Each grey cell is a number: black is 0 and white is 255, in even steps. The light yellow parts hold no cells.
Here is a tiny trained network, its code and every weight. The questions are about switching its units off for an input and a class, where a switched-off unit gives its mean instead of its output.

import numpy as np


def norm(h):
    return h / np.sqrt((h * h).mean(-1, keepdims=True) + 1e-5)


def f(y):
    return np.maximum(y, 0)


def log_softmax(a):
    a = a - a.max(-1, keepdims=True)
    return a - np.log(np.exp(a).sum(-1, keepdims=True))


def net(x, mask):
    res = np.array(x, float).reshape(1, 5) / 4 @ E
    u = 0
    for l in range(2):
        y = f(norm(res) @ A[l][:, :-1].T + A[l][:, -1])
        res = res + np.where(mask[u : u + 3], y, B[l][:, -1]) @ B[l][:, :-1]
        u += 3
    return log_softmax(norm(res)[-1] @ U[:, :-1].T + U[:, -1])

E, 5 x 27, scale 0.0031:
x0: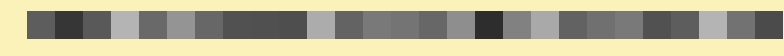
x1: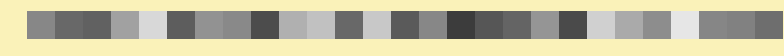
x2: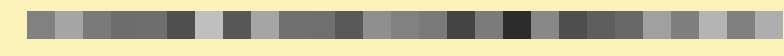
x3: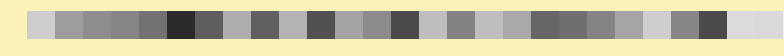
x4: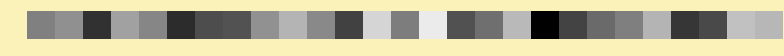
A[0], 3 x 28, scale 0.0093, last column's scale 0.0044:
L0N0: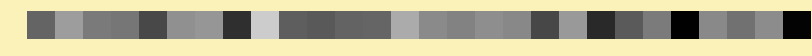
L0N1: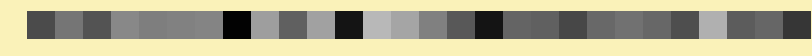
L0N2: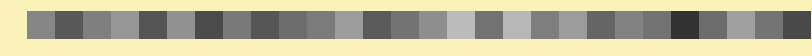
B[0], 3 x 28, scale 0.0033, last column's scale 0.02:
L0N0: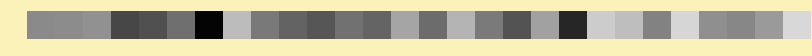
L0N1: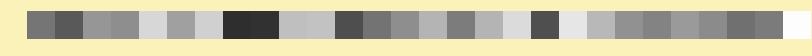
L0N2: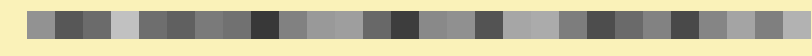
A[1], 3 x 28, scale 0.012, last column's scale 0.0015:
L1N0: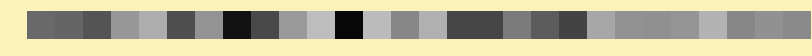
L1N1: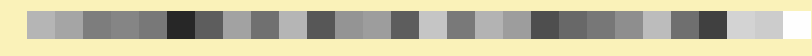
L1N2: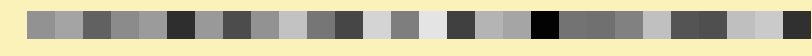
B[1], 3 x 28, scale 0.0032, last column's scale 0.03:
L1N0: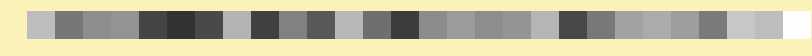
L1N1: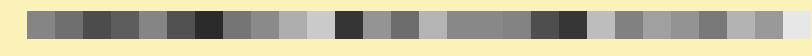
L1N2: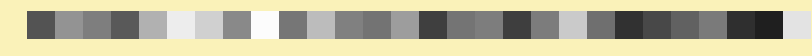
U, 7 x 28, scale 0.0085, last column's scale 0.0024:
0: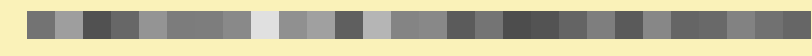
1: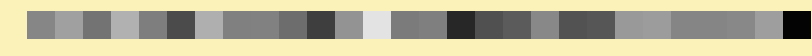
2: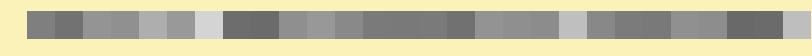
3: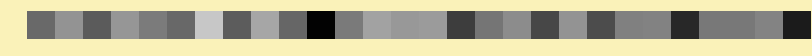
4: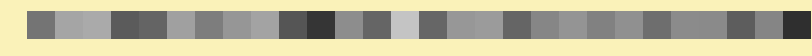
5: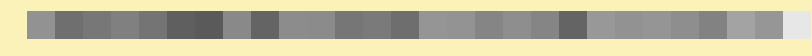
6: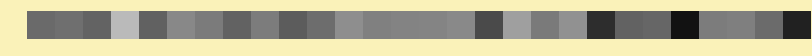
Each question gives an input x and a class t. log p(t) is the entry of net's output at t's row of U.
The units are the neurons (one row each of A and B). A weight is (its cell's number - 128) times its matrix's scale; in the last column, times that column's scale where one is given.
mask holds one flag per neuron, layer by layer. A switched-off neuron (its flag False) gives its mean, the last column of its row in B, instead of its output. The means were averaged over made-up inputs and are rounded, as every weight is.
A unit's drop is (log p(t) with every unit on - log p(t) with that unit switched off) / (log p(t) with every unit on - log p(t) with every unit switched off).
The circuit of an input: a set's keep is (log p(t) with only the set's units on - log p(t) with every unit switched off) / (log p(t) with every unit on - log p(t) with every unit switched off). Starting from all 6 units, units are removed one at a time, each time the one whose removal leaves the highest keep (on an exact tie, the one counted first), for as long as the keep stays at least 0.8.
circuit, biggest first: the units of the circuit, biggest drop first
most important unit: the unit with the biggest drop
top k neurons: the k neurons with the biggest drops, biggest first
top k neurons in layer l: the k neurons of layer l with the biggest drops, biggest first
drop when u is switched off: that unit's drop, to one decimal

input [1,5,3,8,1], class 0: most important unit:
L1N2
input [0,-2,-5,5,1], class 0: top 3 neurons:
L1N0, L0N0, L1N1
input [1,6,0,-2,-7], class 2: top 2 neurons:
L1N0, L1N1
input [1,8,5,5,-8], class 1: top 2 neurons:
L1N2, L1N1
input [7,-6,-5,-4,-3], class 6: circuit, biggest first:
L1N1, L0N2
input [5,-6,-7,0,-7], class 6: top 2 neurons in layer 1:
L1N0, L1N1
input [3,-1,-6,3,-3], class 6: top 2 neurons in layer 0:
L0N0, L0N1
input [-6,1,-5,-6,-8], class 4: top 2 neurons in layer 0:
L0N1, L0N2
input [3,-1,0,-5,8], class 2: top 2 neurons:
L0N1, L1N1
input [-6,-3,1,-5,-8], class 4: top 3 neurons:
L0N1, L1N2, L1N1
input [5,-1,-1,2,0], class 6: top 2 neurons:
L0N2, L0N0
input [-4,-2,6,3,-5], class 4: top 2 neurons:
L0N2, L1N0
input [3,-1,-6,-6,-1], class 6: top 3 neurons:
L1N1, L0N0, L0N2
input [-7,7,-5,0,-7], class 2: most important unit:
L1N0
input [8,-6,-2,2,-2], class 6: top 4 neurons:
L0N2, L1N1, L1N0, L0N1
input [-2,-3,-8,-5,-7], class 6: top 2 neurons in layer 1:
L1N1, L1N2
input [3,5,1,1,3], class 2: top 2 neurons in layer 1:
L1N2, L1N1
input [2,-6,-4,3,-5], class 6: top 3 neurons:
L0N2, L1N1, L1N0
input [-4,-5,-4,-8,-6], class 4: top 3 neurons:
L0N1, L1N1, L1N0
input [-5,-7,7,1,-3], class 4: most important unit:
L1N0
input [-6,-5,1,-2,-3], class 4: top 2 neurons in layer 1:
L1N1, L1N0
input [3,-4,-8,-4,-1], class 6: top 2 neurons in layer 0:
L0N2, L0N1
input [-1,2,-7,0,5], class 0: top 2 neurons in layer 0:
L0N0, L0N1
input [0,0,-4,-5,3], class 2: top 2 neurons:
L0N1, L1N1
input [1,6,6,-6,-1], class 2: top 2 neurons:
L0N1, L0N0
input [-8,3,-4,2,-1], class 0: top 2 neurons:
L0N0, L0N1
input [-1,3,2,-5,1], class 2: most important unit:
L0N1
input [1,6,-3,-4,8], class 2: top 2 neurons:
L1N2, L0N1
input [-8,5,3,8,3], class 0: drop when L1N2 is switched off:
0.2
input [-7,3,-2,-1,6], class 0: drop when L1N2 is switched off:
0.5
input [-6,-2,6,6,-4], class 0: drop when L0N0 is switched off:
0.4
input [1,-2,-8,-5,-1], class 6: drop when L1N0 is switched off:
0.1
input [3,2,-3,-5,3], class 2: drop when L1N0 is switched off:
0.0
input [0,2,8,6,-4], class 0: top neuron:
L0N0
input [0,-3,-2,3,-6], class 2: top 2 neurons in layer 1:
L1N1, L1N0
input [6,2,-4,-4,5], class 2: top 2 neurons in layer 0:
L0N1, L0N0
